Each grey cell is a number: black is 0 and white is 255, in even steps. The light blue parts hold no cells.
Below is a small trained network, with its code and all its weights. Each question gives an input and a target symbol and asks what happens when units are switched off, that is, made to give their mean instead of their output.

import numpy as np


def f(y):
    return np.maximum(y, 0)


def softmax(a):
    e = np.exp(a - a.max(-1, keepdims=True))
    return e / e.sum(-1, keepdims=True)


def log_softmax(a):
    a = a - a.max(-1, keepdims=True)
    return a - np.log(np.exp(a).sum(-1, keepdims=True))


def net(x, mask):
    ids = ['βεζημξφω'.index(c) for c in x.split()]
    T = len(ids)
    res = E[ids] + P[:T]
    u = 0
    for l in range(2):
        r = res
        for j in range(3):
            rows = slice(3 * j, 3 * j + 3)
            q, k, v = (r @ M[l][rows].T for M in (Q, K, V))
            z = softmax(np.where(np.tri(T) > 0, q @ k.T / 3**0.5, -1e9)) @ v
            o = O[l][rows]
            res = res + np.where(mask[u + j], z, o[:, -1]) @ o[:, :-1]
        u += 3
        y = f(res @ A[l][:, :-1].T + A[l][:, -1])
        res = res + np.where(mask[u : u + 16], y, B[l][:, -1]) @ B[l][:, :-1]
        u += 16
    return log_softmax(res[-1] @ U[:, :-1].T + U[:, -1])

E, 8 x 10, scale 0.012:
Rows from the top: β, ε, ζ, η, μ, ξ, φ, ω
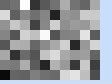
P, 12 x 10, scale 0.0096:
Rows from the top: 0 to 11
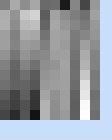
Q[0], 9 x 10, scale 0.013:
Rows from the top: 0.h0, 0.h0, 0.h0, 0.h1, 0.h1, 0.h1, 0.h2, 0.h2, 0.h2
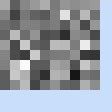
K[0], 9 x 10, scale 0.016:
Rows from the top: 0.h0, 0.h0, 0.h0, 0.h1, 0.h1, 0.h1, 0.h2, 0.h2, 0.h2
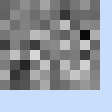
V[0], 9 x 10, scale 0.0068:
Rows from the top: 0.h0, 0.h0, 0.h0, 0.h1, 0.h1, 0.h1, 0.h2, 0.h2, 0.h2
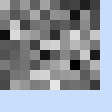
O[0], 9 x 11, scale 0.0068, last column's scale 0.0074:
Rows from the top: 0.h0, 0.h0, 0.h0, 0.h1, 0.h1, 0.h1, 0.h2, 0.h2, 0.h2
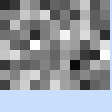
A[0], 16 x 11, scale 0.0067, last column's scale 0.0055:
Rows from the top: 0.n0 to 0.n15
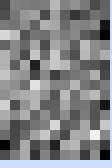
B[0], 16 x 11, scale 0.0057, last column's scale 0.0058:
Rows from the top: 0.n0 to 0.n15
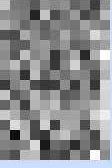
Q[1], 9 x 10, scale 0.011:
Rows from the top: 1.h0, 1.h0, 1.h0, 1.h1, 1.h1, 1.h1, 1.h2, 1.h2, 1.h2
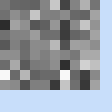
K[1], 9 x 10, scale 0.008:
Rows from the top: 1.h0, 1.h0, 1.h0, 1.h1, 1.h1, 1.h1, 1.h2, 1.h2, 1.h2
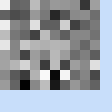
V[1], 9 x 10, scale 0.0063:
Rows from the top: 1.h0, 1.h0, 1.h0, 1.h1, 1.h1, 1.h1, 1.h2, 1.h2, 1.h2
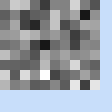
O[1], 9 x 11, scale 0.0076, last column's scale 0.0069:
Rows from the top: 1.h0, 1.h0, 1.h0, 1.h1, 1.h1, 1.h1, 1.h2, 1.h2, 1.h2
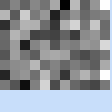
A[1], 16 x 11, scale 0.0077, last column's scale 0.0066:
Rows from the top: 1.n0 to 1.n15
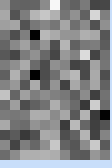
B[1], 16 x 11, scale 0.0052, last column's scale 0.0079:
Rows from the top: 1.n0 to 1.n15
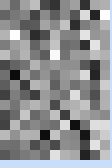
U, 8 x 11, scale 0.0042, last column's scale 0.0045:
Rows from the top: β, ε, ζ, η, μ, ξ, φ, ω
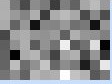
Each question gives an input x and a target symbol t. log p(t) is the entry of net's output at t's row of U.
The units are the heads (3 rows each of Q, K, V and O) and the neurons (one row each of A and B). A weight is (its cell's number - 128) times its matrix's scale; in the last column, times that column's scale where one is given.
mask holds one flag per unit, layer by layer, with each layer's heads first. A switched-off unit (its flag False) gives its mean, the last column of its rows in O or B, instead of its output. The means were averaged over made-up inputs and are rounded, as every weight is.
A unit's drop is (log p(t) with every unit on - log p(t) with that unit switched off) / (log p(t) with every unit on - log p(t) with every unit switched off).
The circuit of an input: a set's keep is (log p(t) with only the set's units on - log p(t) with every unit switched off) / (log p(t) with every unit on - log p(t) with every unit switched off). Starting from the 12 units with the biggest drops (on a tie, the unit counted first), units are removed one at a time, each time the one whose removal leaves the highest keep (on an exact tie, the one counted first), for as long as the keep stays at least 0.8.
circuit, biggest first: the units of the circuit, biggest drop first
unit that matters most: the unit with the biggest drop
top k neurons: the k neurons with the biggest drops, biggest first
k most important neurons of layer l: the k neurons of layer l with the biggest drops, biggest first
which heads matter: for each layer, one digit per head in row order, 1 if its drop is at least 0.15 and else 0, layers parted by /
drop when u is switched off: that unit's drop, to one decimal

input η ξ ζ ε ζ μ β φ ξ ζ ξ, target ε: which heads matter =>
011 / 100
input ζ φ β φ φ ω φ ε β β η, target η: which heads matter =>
000 / 001
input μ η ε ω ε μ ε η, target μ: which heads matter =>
011 / 100
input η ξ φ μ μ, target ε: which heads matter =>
001 / 100
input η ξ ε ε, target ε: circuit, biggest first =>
1.h0, 1.n13, 0.h2, 1.n0
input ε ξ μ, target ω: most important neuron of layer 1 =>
1.n1
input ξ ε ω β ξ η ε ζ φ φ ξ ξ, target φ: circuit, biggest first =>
0.h1, 0.n12
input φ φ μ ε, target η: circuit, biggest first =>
0.h0, 1.h2, 0.h1
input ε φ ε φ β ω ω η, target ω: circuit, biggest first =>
0.h1, 1.h0
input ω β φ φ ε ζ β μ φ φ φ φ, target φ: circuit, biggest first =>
0.h1, 0.h0
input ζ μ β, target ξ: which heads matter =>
111 / 100
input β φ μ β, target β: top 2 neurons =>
0.n14, 0.n11
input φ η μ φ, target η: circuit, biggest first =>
1.h2, 0.h0
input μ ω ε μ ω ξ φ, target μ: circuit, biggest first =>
0.h1, 1.h0, 0.h2, 1.n4
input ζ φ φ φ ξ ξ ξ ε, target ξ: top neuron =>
0.n13
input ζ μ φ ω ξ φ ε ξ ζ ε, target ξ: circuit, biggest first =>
0.h1, 1.h0, 0.h0
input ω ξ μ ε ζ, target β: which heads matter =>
001 / 100
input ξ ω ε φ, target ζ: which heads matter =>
010 / 100
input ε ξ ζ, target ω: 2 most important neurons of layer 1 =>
1.n1, 1.n10
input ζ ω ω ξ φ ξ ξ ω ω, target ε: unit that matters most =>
1.h2
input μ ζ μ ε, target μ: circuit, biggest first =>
0.h1, 1.h0, 0.h2
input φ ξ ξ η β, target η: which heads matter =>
100 / 001
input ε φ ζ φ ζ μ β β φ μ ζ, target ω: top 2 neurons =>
1.n10, 1.n7
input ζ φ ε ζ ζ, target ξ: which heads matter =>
111 / 100
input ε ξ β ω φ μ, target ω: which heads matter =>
011 / 110
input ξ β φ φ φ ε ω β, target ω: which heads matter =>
010 / 000
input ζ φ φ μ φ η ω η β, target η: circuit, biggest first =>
1.h2
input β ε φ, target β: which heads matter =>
001 / 010
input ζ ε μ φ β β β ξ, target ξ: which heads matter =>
010 / 100
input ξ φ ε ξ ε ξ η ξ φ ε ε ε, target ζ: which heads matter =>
000 / 110
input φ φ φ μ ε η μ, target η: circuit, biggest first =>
1.h2, 0.h0
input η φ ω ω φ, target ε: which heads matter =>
011 / 101
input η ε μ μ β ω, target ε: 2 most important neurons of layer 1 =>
1.n0, 1.n1
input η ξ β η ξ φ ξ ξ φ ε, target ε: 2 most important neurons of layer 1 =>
1.n13, 1.n0
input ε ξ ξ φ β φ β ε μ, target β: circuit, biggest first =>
0.h2
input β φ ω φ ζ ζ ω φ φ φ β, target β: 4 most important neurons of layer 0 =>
0.n14, 0.n15, 0.n11, 0.n10
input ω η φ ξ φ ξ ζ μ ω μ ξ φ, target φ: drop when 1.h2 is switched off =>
0.1
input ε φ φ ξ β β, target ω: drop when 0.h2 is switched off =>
0.6
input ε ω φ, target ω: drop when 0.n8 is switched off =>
-0.1
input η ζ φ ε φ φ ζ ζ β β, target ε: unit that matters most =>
1.n13
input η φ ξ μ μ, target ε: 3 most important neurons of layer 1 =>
1.n13, 1.n0, 1.n15
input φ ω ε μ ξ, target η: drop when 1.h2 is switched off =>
0.4
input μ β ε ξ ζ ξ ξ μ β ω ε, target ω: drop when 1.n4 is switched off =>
-0.2
